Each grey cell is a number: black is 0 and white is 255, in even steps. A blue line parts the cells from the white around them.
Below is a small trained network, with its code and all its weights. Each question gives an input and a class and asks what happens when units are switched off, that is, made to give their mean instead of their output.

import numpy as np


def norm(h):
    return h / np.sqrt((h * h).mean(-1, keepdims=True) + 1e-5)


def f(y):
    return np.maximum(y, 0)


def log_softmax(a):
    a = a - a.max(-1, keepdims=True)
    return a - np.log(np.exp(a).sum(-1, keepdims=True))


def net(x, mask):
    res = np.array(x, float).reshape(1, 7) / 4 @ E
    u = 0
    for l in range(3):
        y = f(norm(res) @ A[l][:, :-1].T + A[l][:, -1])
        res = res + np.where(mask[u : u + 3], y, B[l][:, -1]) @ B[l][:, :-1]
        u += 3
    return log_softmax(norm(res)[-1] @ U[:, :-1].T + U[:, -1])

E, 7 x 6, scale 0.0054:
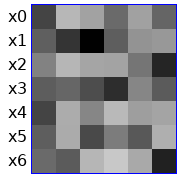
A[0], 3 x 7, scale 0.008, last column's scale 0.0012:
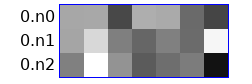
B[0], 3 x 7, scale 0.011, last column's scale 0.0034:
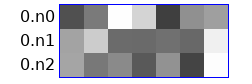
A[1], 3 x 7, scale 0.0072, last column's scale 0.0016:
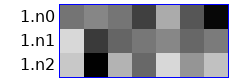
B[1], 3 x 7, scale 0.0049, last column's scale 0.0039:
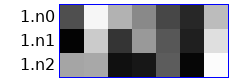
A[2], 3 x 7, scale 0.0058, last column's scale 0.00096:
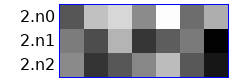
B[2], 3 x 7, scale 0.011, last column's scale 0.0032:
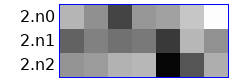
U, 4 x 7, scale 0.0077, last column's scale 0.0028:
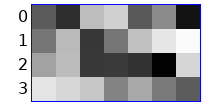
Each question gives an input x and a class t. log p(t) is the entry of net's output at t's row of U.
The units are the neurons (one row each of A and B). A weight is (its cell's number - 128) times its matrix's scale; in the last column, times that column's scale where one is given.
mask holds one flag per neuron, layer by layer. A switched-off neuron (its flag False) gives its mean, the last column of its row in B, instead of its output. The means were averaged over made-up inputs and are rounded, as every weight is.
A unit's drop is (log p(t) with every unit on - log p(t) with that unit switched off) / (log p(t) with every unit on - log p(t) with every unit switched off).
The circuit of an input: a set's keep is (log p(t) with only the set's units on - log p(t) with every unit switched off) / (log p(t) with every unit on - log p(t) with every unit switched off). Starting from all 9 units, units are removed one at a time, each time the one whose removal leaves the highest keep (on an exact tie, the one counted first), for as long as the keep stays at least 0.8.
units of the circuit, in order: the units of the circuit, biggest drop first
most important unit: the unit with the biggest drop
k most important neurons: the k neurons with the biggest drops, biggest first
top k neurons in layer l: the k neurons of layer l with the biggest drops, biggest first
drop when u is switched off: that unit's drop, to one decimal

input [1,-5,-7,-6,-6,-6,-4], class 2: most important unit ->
1.n2
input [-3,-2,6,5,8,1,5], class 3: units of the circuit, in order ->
(2.n0; 1.n1; 1.n2)
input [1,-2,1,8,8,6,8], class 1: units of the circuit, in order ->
(2.n0; 1.n2; 1.n1)
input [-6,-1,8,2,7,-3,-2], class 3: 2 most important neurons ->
(0.n0; 1.n2)
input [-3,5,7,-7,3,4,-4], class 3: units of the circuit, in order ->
(0.n0; 1.n1)
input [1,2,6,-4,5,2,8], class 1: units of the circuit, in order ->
(2.n0; 1.n2)
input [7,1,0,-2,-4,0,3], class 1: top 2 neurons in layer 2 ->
(2.n0; 2.n2)
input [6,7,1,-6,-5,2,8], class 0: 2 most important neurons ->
(0.n0; 0.n2)
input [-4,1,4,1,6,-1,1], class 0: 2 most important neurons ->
(0.n0; 0.n1)
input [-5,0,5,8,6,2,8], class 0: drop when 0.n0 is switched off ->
0.2
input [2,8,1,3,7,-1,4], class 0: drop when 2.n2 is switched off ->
0.3
